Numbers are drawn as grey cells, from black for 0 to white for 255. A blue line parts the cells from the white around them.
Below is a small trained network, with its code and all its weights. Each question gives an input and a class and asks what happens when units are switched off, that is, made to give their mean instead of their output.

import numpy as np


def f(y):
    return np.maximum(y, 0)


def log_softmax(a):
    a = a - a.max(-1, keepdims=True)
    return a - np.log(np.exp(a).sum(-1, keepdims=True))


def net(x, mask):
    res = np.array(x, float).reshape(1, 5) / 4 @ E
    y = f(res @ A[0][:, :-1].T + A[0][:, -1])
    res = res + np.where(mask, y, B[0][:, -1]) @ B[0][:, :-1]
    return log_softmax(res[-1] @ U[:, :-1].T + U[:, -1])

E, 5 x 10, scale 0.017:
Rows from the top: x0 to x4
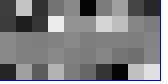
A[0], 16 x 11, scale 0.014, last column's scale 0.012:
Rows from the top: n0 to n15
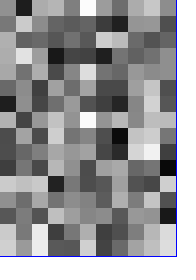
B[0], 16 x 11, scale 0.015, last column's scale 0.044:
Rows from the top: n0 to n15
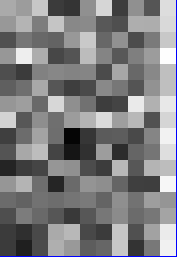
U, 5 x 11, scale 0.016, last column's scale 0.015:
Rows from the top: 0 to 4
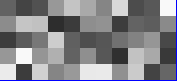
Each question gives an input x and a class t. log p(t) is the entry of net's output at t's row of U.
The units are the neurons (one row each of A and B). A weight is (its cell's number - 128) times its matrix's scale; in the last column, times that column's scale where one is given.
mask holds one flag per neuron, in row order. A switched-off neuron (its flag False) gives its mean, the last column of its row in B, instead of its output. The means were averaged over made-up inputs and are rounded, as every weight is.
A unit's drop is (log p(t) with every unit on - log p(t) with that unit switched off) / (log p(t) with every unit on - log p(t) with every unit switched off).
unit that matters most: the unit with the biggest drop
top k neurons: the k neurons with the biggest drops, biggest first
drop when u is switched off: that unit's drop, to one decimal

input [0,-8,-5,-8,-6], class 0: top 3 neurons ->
n14; n15; n9
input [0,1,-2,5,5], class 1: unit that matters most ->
n14
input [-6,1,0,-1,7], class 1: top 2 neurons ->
n0; n9
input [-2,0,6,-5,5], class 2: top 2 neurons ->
n3; n11
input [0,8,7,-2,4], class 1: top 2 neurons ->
n14; n15
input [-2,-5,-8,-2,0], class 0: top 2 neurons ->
n8; n6
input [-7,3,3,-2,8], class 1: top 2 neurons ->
n0; n9
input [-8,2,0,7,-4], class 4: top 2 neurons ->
n0; n7
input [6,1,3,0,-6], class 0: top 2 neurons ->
n9; n0
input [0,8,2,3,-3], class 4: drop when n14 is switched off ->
0.3
